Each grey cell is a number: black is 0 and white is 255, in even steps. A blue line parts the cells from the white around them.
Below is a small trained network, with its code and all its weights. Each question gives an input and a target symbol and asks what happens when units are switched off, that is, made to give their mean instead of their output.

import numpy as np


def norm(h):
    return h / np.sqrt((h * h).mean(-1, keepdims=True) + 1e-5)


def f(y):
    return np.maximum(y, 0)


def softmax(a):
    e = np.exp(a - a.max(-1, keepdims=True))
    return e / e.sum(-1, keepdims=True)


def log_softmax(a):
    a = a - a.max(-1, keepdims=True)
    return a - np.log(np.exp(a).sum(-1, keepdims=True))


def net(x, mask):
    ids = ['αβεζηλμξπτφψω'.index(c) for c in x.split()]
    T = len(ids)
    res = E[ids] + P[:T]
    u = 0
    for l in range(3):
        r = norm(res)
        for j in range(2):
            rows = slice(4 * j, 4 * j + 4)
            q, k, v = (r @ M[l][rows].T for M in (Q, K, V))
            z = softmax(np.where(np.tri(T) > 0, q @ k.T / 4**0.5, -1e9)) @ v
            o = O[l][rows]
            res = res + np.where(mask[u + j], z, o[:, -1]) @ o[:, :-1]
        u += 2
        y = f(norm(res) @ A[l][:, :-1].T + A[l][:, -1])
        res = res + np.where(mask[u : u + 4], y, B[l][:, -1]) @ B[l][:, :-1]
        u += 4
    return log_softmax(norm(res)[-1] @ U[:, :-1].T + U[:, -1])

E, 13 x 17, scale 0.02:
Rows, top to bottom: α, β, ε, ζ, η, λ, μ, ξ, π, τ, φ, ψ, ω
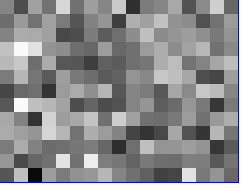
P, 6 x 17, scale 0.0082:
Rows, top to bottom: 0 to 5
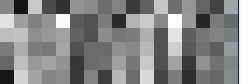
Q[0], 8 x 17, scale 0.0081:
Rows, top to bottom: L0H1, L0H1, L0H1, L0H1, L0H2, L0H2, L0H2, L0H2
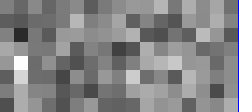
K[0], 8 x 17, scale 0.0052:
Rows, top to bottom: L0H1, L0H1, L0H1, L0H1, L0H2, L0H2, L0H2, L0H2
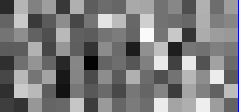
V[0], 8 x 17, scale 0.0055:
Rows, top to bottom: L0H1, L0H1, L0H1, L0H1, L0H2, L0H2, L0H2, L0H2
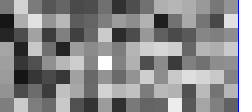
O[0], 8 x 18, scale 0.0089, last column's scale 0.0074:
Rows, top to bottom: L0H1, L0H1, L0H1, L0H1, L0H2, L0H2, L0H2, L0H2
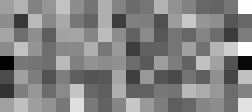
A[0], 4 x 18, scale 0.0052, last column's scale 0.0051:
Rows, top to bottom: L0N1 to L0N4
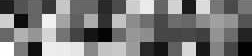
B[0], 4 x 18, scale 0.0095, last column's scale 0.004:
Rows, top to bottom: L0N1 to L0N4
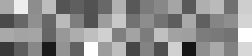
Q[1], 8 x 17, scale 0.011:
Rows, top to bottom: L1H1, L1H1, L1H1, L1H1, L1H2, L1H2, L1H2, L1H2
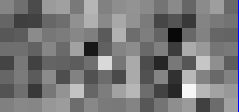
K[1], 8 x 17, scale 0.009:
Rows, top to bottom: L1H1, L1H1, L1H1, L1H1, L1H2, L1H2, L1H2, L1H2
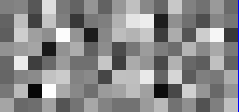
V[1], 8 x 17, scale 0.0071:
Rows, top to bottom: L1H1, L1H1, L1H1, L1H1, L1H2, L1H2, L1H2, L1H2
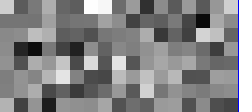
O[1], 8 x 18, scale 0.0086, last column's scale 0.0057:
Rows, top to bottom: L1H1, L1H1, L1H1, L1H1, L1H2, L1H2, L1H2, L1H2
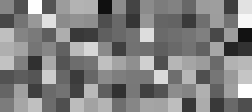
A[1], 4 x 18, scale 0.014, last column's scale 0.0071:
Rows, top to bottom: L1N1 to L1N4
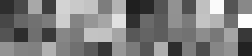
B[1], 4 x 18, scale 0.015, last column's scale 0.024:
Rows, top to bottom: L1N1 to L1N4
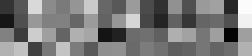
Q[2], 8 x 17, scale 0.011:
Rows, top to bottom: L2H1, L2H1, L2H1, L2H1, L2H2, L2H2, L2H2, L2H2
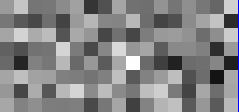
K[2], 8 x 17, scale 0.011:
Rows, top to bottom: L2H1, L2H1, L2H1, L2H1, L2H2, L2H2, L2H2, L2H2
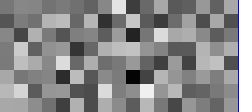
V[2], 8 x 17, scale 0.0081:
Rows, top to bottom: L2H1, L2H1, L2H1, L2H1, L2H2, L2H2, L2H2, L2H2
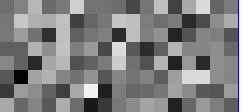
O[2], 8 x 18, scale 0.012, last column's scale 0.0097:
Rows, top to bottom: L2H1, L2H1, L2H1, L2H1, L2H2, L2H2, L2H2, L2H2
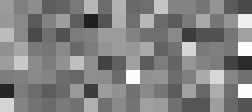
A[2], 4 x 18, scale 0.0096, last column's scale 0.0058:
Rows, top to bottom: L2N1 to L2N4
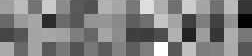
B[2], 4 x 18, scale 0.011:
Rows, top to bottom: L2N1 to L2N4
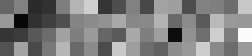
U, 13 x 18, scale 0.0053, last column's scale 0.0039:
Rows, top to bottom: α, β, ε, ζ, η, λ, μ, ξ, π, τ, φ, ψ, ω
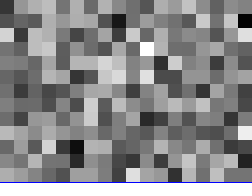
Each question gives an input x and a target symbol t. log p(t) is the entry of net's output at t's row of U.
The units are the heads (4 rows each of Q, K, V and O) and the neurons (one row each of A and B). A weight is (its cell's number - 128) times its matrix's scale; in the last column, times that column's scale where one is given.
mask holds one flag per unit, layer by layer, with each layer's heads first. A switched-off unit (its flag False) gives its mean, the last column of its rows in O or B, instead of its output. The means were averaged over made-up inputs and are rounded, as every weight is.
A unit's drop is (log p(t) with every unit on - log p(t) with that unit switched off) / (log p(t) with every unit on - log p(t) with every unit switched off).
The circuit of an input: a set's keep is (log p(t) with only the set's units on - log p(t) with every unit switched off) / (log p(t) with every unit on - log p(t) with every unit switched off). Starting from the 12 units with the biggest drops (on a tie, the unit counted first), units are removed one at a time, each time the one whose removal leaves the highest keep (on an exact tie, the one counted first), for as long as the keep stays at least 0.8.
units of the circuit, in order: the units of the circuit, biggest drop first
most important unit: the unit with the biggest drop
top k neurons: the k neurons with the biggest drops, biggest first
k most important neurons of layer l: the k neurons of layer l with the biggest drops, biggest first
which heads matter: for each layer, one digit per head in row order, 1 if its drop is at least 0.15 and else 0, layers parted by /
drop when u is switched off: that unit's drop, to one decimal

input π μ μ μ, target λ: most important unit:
L0H2
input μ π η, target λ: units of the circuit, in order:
(L1N1, L2H1)
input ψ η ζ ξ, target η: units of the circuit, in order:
(L1H2, L1N2, L2H2, L0H2)
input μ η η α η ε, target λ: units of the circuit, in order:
(L1N1, L2H1)
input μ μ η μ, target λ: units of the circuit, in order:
(L1H1, L0H2, L1N1)
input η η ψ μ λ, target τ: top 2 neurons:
(L1N2, L1N1)
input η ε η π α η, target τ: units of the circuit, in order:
(L1N2, L1N1, L2H2, L1N4)
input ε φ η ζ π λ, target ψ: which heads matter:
11 / 10 / 00
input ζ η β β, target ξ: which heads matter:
00 / 10 / 00
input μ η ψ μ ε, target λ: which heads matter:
01 / 10 / 00
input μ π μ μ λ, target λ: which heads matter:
00 / 10 / 00
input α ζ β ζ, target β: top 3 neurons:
(L1N1, L1N2, L2N1)
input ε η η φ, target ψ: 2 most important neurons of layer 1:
(L1N2, L1N1)
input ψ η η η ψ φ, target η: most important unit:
L1H2
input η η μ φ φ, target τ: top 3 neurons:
(L1N2, L1N1, L1N4)
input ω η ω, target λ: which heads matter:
11 / 10 / 00
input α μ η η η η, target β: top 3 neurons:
(L1N2, L1N1, L2N1)
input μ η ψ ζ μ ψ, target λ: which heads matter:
10 / 10 / 00
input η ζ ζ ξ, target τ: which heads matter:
00 / 00 / 00
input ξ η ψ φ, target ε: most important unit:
L0H1
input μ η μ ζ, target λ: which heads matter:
00 / 10 / 00
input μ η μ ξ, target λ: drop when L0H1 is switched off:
0.1
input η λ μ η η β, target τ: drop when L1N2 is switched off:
0.7
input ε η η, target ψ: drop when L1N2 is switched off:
0.3
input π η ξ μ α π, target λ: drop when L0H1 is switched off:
1.2
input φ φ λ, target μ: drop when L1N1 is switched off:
0.2
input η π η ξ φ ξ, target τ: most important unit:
L1N2
